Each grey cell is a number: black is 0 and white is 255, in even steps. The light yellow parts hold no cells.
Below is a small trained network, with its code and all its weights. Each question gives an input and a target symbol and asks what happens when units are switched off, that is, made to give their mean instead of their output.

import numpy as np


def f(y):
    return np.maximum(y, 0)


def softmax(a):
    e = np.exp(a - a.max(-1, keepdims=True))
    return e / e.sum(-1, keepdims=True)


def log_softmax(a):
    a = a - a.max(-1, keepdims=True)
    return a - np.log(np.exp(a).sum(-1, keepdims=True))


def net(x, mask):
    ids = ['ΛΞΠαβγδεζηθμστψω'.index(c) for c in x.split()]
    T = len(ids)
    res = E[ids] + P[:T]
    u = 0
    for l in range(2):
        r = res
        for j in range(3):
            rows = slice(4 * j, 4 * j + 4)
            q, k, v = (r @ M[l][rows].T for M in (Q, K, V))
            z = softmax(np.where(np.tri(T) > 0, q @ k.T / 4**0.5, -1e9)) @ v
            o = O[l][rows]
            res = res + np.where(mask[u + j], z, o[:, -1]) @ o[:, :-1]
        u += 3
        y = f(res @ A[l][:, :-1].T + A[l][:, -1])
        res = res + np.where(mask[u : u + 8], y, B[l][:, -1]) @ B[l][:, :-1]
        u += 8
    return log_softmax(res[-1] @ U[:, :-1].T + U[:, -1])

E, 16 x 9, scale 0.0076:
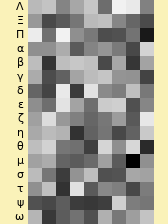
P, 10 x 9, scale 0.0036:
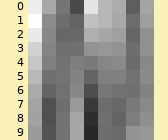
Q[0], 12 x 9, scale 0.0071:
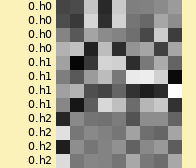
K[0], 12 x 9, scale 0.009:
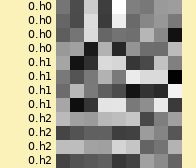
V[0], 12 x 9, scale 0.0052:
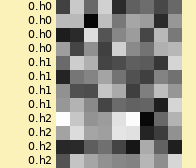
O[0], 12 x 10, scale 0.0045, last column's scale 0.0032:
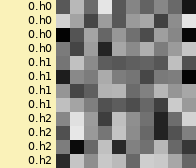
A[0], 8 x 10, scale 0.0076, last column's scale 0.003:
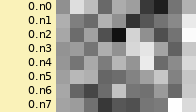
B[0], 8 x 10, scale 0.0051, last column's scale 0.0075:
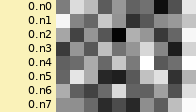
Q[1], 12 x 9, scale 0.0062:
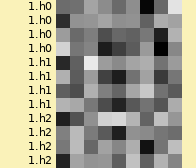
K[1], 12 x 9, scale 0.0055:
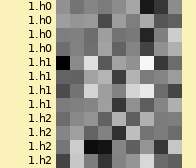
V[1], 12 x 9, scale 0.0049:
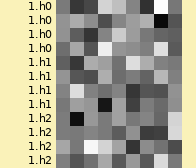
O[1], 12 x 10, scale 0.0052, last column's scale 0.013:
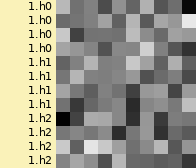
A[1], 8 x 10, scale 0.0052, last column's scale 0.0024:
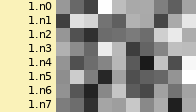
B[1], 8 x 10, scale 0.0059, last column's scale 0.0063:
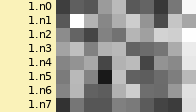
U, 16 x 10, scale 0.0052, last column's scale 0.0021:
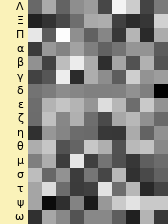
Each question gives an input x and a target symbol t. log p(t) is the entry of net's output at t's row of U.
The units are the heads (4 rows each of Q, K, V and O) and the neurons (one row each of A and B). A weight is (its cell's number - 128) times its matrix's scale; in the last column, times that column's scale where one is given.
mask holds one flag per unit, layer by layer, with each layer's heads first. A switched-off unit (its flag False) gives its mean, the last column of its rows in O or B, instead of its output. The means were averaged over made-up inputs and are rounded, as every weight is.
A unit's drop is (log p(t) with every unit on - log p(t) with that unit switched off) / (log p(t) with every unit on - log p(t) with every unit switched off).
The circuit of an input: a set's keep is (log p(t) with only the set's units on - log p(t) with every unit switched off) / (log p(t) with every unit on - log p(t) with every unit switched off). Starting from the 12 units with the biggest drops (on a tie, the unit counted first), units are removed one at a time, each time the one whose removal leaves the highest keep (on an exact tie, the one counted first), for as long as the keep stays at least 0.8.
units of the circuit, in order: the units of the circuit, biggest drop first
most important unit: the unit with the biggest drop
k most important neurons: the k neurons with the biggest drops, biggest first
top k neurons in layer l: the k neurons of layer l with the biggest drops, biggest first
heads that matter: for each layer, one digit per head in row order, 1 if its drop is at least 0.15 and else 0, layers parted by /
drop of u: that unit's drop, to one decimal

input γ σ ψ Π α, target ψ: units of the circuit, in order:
[0.h2]
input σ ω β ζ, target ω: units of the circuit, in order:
[0.n0, 0.h1, 1.n1, 0.h2]
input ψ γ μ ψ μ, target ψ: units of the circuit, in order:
[0.h2, 0.n0]
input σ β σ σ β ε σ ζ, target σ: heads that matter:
010 / 110
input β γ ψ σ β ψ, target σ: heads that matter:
001 / 101
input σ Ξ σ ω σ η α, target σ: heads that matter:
010 / 010
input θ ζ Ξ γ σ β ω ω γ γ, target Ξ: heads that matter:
010 / 000
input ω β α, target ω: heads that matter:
010 / 100
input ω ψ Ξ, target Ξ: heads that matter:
000 / 000
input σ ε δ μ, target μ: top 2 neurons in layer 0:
[0.n4, 0.n0]
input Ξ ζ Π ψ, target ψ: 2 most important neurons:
[0.n0, 1.n2]
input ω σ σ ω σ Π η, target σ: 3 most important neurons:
[0.n0, 0.n2, 0.n5]
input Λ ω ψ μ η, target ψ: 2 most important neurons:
[1.n2, 0.n7]
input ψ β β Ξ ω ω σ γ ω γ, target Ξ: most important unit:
0.h1
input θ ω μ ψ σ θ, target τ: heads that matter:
000 / 001
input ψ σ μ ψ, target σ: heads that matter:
011 / 101
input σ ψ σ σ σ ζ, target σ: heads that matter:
010 / 100
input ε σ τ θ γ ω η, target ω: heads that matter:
011 / 000
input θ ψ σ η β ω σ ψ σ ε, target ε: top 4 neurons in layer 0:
[0.n2, 0.n6, 0.n7, 0.n1]
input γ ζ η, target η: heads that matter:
011 / 110
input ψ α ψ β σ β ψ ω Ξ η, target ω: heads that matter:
010 / 111
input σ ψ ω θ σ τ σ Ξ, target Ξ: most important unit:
0.n7
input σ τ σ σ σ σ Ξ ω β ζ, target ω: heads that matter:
011 / 001
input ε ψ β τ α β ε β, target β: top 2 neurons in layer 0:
[0.n5, 0.n1]
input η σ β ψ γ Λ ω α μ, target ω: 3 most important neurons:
[0.n0, 1.n1, 0.n7]
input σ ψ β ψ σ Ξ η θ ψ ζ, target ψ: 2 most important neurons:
[1.n2, 0.n2]
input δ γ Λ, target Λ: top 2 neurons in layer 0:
[0.n5, 0.n3]
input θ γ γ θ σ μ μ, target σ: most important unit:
0.n0
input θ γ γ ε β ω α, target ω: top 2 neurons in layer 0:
[0.n0, 0.n7]
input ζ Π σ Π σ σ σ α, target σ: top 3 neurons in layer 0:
[0.n0, 0.n2, 0.n7]
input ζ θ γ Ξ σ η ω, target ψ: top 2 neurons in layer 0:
[0.n2, 0.n7]
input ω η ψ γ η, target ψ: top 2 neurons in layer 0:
[0.n2, 0.n4]
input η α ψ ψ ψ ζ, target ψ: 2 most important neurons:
[1.n2, 0.n7]
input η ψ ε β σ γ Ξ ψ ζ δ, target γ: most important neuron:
[1.n4]
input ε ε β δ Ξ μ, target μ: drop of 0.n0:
0.2
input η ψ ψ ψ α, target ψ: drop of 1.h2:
-0.1
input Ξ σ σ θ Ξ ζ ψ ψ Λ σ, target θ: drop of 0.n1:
0.1
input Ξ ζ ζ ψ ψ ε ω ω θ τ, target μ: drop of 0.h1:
0.0
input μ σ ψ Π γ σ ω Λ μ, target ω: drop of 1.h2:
0.4
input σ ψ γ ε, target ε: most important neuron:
[1.n1]
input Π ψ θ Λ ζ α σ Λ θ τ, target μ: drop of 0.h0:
0.7
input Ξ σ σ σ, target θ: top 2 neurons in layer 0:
[0.n2, 0.n6]
